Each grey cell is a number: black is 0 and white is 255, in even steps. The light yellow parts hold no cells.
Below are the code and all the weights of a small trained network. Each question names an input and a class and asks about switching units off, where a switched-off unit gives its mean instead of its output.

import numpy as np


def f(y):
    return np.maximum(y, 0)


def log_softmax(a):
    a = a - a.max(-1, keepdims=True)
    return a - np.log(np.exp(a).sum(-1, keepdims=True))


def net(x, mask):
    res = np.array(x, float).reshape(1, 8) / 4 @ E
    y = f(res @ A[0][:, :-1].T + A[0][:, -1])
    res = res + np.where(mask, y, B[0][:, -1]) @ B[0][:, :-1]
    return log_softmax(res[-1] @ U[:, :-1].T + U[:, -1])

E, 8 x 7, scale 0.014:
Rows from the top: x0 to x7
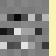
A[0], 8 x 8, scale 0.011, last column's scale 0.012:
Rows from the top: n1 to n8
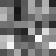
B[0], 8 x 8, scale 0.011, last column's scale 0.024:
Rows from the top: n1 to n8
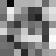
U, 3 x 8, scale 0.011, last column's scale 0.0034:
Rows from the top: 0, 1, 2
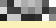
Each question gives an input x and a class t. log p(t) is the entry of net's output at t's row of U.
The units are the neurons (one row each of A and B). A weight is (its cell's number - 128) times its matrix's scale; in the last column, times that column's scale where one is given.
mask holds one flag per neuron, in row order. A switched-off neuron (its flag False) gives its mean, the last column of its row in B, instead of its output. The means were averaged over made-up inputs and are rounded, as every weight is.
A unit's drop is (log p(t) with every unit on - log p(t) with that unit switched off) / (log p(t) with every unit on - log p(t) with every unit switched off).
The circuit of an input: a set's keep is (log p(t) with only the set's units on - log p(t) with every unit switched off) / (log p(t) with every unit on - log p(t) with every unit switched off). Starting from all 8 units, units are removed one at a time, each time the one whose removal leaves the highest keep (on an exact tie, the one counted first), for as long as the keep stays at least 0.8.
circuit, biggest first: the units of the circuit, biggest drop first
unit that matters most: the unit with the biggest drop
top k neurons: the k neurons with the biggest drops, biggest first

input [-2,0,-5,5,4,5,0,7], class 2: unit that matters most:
n6
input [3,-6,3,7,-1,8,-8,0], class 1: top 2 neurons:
(n5; n7)
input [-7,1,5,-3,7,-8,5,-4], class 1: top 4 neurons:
(n4; n6; n5; n2)
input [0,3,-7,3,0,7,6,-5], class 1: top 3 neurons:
(n6; n2; n1)
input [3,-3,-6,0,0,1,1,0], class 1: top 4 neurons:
(n2; n3; n6; n1)
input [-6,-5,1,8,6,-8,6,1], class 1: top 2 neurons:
(n6; n4)
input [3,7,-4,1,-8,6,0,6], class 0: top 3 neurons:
(n6; n5; n4)
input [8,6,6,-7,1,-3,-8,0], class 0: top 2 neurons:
(n1; n5)
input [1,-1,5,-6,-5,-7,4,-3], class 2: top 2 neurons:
(n2; n3)
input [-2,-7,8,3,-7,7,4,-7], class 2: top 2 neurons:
(n2; n3)
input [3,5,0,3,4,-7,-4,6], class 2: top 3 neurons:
(n6; n1; n8)
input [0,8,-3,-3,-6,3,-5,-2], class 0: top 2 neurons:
(n6; n5)
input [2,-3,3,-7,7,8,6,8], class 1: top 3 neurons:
(n4; n6; n2)
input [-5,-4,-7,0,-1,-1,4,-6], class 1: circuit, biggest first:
(n6)
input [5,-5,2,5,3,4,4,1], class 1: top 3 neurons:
(n6; n2; n1)
